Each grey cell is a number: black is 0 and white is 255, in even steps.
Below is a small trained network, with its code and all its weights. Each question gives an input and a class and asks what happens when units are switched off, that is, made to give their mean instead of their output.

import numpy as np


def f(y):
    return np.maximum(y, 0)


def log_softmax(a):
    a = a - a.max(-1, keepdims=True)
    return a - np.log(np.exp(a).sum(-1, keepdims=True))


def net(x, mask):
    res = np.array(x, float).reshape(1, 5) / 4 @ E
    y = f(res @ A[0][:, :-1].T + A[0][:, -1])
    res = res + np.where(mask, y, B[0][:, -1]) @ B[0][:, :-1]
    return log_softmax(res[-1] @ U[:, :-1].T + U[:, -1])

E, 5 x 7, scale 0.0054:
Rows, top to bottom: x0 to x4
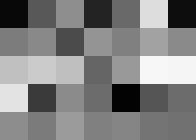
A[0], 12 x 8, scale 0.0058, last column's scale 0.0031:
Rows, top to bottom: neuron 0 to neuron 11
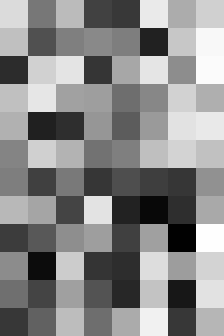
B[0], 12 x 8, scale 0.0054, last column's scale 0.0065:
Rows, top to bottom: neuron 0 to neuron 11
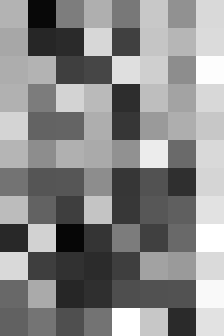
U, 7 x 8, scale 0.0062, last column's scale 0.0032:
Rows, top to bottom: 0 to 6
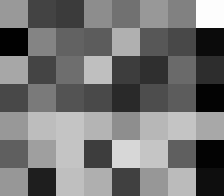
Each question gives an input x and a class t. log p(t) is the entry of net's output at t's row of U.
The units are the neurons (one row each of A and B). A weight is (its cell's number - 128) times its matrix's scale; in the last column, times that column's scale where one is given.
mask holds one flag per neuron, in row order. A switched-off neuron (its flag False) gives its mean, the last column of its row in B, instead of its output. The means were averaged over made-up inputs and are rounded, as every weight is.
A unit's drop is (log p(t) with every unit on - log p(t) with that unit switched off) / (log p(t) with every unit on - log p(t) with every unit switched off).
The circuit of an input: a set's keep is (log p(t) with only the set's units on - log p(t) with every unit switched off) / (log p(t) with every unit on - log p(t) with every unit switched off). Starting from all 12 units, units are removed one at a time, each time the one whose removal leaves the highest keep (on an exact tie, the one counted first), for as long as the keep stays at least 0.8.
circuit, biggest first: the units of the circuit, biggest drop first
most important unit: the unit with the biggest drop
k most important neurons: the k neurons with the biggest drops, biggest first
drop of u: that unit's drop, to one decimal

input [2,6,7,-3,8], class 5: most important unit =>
neuron 2
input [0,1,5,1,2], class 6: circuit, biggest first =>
[neuron 8; neuron 0; neuron 10]
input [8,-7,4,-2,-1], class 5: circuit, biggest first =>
[neuron 2; neuron 11]
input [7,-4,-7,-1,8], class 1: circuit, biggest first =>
[neuron 11; neuron 8]
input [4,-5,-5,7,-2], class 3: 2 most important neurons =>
[neuron 8; neuron 10]
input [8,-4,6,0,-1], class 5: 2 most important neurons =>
[neuron 2; neuron 11]
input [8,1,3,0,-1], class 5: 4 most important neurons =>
[neuron 2; neuron 11; neuron 7; neuron 1]
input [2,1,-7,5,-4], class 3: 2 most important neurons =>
[neuron 8; neuron 10]
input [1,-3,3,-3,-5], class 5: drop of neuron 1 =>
0.2
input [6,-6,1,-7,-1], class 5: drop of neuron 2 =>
0.4
